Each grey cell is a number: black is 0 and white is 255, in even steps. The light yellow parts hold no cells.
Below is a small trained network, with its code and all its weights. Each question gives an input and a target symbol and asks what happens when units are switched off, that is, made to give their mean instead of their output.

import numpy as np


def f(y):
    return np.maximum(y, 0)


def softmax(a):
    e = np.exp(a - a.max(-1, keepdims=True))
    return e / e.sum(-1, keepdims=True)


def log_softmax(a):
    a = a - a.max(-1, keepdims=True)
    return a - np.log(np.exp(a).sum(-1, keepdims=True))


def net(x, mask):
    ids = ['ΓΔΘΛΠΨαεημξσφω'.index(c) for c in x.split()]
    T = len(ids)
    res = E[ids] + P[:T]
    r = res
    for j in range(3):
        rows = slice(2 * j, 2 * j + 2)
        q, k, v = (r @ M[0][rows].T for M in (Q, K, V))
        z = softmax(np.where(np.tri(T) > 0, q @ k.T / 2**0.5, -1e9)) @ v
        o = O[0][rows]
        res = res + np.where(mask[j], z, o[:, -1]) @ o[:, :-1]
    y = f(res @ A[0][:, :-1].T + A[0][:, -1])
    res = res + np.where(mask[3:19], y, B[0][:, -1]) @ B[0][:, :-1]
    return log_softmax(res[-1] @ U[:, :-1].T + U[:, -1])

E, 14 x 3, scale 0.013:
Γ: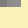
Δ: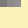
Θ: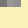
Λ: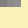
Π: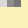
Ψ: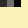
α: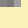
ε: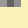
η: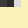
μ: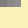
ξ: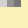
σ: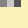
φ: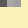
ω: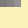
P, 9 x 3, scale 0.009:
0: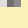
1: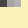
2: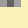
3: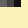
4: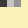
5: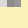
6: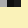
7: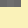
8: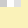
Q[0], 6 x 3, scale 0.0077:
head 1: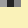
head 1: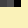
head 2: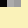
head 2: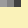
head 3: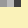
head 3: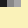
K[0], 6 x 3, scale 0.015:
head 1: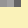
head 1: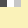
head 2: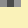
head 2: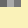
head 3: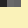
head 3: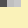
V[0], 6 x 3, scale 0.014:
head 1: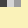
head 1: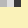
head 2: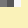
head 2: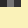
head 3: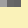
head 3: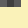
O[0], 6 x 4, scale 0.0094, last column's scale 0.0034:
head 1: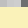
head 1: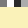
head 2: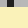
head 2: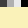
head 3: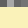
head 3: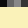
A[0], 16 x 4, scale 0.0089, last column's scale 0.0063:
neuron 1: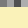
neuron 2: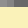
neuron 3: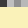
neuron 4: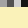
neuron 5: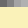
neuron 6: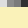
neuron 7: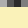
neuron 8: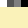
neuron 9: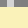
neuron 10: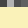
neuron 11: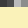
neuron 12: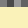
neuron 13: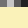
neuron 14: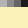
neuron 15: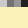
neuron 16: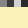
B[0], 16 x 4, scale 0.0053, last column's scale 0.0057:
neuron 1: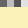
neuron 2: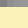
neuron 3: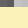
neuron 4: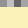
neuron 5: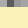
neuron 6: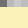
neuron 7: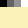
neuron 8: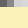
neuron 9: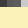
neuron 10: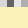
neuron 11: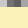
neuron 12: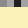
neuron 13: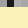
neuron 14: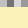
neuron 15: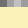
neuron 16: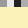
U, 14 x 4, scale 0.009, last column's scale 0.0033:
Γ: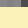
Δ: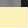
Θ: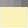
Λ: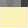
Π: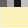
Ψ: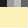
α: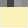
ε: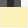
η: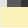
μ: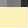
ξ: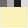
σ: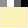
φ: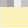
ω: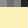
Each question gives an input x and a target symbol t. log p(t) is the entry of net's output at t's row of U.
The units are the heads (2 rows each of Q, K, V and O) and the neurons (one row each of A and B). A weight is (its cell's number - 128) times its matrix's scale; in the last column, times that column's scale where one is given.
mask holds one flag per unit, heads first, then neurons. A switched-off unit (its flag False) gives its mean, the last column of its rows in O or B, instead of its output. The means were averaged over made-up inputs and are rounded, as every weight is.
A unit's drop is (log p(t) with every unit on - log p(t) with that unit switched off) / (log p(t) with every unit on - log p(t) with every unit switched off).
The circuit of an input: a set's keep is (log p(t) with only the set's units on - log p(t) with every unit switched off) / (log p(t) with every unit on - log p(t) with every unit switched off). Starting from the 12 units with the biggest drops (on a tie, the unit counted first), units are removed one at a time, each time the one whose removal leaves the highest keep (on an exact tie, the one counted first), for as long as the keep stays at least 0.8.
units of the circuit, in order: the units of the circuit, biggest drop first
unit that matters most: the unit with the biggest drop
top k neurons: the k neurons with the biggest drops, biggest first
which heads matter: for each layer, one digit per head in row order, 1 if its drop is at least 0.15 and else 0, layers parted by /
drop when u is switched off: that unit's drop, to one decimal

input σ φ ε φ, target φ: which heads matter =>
100
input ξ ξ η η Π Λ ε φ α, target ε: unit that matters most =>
head 1
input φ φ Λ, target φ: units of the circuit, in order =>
(head 1; head 3; neuron 8; head 2)
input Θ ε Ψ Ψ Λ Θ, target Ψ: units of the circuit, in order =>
(head 2; head 3)
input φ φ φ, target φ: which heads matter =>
101
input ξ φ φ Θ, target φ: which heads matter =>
100
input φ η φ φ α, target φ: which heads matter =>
110
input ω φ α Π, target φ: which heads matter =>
100
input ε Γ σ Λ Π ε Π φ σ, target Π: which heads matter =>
100
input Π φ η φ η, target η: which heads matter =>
010
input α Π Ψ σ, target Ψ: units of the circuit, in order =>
(head 2; head 3; neuron 3)
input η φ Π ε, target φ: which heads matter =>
100
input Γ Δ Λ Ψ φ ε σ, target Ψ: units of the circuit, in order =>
(head 3; head 2)
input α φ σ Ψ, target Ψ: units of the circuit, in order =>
(head 2; head 1)
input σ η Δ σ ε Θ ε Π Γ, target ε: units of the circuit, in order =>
(head 1)
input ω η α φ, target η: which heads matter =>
110
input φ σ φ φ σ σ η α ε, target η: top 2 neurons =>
(neuron 11; neuron 16)
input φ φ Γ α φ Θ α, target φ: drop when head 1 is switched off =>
1.2
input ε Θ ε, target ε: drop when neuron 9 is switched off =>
-0.1
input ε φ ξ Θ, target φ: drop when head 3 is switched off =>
0.0
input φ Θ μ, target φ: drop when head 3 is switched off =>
0.3
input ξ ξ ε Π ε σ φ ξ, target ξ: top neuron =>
(neuron 1)
